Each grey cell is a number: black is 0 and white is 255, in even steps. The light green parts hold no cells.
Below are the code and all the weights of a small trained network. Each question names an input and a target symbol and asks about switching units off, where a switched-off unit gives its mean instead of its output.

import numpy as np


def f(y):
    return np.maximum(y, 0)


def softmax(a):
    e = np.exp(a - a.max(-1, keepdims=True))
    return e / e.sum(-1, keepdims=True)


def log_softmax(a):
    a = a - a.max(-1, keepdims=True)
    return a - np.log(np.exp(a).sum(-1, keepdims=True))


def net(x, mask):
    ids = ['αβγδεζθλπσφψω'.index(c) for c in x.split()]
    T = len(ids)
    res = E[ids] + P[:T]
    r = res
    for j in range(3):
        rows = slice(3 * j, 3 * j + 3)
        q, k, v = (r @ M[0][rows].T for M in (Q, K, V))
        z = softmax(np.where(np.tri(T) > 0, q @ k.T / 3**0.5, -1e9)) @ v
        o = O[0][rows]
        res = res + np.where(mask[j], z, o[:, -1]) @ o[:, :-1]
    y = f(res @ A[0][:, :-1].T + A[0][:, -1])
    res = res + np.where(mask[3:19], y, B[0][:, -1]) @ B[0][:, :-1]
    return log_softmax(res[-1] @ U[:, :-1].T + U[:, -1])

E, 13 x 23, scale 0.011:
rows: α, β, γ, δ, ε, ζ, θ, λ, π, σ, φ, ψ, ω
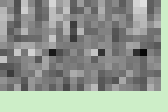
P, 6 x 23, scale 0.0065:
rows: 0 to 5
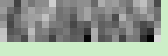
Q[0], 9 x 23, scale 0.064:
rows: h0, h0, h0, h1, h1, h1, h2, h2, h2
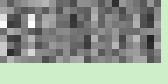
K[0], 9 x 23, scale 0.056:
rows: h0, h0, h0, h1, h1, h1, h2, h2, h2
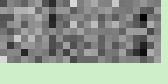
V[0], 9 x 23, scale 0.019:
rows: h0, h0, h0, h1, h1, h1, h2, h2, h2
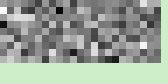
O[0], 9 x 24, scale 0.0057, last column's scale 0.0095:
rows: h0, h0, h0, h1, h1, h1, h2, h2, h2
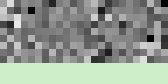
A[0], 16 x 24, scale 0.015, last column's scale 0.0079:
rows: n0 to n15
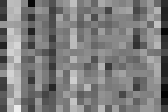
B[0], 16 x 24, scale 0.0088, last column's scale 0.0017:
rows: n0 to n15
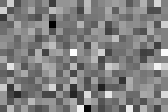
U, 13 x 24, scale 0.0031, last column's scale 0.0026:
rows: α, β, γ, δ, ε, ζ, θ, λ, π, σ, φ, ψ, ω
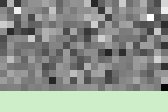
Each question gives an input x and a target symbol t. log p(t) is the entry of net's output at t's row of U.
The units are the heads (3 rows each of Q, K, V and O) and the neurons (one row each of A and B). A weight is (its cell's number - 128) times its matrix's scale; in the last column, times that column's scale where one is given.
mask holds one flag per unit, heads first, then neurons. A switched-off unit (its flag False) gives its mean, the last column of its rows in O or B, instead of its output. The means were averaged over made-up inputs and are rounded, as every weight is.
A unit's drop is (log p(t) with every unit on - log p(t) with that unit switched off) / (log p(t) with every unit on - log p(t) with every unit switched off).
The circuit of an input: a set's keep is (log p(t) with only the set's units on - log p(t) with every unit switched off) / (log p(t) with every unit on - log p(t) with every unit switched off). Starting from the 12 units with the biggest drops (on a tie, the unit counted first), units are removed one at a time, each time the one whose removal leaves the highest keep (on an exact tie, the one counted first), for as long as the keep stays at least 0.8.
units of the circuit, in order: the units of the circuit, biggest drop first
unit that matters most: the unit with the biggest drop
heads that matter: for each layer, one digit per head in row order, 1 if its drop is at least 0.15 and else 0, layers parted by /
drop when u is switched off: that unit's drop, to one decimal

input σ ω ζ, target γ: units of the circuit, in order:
(h1 h2)
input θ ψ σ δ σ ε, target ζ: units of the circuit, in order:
(h0 h2)
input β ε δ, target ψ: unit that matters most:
h0
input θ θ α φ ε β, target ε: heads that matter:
101
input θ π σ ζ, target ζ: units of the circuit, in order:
(h0 h2)
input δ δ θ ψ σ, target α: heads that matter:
011
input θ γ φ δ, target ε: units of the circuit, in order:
(h0 h2)
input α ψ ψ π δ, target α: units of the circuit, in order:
(h2 h1)
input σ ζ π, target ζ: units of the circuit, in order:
(h0 h2)
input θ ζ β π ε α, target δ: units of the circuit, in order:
(h1 h0)
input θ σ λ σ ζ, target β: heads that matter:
100
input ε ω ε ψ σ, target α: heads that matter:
001
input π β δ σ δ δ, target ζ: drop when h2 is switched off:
0.3
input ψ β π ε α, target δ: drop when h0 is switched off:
0.3
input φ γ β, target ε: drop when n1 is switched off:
0.0
